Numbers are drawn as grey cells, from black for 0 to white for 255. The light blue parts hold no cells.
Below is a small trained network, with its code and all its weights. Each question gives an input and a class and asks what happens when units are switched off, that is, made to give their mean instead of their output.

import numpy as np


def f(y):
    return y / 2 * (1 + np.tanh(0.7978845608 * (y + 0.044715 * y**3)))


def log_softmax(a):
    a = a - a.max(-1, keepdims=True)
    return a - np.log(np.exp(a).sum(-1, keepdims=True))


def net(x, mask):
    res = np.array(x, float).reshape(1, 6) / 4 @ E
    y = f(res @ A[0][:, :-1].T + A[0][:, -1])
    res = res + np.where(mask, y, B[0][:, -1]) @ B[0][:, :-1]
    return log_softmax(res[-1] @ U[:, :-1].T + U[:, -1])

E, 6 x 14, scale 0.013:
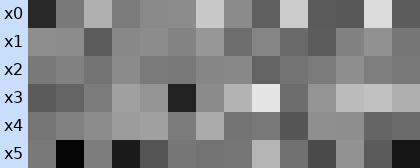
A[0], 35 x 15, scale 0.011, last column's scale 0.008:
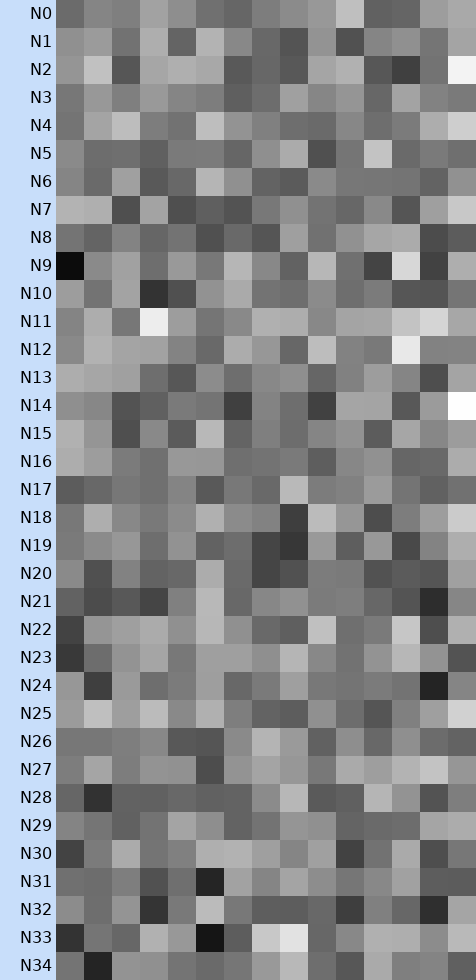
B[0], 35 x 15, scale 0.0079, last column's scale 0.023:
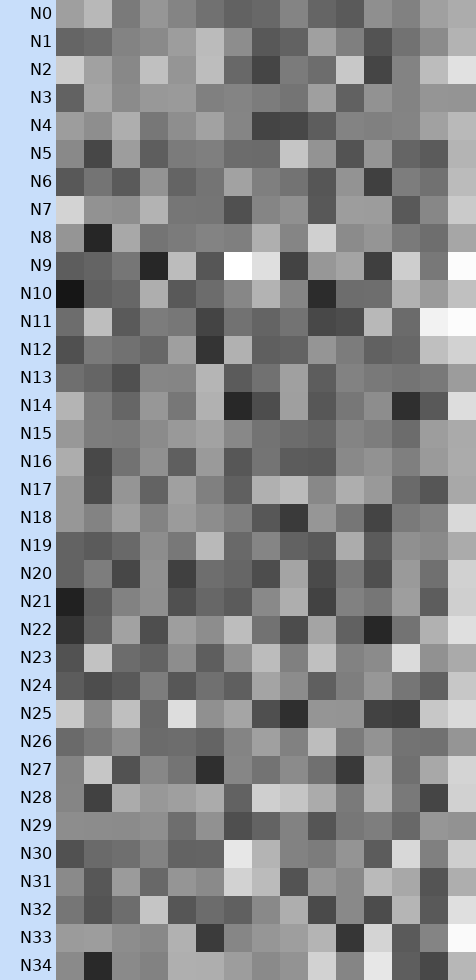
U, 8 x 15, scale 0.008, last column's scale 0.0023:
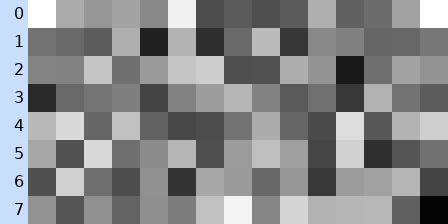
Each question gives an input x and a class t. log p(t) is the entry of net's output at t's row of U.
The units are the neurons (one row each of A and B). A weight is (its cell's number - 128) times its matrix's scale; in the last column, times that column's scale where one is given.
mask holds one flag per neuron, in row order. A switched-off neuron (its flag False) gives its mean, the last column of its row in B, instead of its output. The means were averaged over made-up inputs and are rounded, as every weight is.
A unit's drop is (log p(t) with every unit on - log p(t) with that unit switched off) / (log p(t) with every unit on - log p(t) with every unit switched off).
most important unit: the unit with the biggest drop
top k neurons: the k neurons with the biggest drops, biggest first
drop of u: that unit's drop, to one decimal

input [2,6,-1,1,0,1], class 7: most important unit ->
N11
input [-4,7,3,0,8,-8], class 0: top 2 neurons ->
N2; N25
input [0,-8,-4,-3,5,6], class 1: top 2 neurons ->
N9; N22
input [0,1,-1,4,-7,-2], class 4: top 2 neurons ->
N9; N22
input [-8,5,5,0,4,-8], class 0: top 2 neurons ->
N2; N25
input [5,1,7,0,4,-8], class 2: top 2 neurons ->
N25; N18
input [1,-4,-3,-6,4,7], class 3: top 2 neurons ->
N10; N14
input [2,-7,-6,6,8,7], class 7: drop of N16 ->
0.0
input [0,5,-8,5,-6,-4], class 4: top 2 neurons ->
N9; N22
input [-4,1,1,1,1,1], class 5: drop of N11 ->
0.2
